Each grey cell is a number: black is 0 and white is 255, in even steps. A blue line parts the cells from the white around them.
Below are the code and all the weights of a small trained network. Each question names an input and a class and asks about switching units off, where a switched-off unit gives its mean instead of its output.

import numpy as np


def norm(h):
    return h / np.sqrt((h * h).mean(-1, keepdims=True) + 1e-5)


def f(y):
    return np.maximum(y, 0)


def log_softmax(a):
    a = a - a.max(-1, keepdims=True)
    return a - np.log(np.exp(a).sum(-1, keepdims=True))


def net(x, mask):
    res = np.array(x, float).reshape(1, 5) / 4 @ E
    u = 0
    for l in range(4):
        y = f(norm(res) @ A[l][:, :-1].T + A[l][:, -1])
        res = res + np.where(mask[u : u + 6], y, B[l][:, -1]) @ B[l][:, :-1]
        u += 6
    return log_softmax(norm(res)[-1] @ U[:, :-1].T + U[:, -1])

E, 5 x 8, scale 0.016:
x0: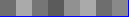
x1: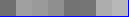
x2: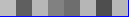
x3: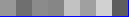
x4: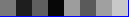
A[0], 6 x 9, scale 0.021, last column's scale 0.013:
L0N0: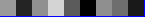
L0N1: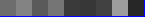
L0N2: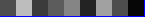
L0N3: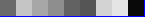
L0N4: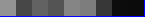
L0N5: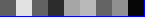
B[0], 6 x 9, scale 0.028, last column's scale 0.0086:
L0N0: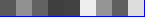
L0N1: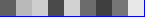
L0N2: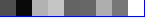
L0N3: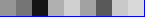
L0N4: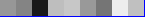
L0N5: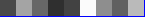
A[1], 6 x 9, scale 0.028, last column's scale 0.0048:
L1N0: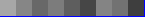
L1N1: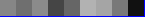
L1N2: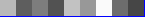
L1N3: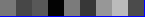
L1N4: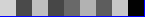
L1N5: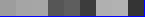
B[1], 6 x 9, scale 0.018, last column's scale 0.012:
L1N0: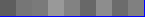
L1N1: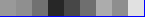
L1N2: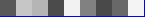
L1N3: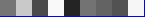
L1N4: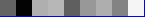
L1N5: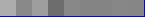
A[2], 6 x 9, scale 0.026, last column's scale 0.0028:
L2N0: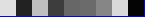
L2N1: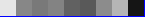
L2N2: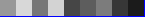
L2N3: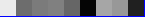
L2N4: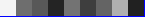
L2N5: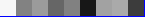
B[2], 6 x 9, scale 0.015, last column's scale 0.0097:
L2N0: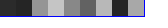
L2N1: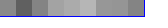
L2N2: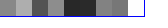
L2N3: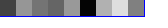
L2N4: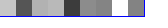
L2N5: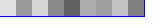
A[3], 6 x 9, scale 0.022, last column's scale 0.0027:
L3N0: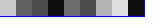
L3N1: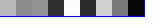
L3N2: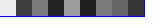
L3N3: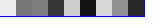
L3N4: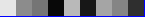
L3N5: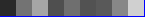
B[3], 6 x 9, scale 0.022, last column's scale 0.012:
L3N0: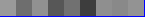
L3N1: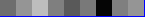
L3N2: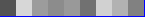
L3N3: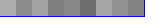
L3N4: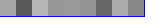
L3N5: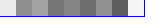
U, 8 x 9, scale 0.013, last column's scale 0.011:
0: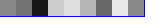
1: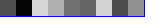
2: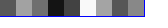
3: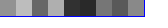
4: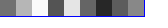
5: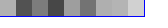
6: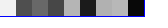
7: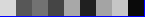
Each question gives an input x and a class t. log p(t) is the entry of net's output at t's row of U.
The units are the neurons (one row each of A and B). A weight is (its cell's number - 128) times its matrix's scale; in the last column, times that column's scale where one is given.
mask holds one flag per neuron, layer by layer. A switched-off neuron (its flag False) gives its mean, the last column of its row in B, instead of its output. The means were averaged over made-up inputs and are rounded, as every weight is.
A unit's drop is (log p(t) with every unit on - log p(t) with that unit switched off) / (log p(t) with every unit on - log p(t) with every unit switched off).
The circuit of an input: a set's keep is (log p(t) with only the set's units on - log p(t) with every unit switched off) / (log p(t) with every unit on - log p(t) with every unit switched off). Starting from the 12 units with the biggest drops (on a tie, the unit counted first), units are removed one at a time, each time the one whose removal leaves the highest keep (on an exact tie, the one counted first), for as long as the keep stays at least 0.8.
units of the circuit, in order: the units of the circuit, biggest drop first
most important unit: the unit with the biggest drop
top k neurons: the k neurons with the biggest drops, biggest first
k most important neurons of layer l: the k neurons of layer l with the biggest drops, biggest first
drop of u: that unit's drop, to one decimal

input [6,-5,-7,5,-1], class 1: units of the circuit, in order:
[L0N2]
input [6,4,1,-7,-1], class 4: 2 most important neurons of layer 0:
[L0N1 L0N0]
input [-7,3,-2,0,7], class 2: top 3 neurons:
[L0N0 L1N3 L1N1]
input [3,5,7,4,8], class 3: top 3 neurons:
[L1N3 L0N2 L2N2]
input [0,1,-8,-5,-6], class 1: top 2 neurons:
[L0N2 L1N3]
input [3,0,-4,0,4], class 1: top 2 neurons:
[L0N2 L0N0]
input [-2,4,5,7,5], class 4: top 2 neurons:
[L1N2 L0N2]
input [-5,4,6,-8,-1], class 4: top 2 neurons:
[L0N1 L0N2]
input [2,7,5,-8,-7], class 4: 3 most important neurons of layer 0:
[L0N4 L0N1 L0N0]
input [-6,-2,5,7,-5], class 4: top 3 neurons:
[L1N2 L1N3 L0N5]
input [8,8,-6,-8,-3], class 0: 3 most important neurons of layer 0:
[L0N3 L0N0 L0N2]
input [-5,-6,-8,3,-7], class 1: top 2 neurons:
[L0N2 L1N3]
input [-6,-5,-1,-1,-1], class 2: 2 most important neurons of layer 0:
[L0N0 L0N3]
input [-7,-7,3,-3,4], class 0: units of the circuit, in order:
[L0N4]
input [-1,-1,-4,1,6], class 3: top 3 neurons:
[L1N3 L1N4 L2N2]
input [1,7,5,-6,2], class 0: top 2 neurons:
[L0N3 L1N2]
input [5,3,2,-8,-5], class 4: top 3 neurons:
[L1N3 L0N1 L0N0]
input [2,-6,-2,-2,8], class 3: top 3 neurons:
[L1N3 L0N3 L2N2]
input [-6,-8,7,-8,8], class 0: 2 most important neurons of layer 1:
[L1N3 L1N4]
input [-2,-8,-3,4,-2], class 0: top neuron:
[L0N4]
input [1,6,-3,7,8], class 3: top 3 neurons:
[L1N3 L2N2 L0N4]
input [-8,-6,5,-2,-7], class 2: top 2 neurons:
[L0N0 L1N3]
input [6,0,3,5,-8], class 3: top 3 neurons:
[L0N0 L2N2 L1N2]
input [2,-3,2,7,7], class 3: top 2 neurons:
[L1N3 L2N2]
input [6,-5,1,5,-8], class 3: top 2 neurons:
[L0N0 L2N2]
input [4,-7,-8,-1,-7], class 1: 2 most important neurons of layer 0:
[L0N2 L0N3]
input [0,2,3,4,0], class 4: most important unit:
L1N2
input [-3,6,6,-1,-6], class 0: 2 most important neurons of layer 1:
[L1N3 L1N1]
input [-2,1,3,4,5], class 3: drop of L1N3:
0.9
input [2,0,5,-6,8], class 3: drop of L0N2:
0.1
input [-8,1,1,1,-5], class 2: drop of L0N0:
1.2
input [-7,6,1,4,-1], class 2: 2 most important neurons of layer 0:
[L0N0 L0N4]
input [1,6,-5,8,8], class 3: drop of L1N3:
1.3
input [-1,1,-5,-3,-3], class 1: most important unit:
L0N2
